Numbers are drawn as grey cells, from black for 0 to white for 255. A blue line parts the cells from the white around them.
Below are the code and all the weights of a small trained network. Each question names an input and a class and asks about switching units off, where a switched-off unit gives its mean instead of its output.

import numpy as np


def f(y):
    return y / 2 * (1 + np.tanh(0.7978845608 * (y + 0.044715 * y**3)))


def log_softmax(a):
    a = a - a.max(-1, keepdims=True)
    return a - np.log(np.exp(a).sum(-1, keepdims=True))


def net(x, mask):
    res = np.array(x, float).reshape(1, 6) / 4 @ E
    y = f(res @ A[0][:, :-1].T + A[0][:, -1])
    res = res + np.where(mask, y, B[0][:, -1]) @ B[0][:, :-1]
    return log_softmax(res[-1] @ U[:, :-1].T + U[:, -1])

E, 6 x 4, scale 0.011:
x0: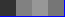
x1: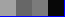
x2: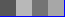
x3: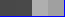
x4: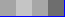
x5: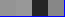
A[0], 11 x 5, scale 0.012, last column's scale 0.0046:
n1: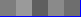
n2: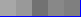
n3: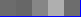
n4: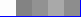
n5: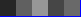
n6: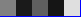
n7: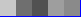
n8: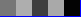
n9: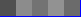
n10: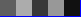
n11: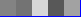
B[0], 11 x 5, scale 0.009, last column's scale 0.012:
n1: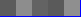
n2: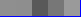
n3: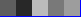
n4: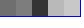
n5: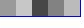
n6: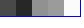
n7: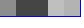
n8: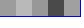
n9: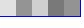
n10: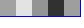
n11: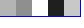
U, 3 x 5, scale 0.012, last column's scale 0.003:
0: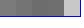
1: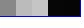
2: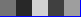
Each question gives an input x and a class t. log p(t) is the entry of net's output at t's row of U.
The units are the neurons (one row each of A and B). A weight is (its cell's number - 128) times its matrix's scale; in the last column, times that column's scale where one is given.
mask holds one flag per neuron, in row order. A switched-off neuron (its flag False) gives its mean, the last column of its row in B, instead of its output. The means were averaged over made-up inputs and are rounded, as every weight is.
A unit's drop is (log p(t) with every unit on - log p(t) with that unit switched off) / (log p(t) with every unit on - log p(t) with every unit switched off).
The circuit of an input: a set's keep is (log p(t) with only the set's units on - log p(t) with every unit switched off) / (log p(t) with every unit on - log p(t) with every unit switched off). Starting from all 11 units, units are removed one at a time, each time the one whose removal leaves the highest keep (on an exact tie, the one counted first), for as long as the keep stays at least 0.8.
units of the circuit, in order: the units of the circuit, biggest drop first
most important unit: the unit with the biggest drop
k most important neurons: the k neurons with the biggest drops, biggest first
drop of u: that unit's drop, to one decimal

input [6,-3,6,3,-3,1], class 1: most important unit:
n6
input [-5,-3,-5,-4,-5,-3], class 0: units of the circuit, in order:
(n11; n4)
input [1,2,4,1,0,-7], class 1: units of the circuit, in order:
(n6; n11)
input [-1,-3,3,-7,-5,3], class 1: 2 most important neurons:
(n10; n8)
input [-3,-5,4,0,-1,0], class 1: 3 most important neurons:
(n6; n8; n10)
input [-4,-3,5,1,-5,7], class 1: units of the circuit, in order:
(n10; n8)
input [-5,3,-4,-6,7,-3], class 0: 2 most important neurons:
(n4; n7)
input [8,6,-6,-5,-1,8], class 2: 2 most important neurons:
(n6; n4)
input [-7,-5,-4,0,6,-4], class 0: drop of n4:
0.5
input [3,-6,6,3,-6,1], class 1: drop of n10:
0.4
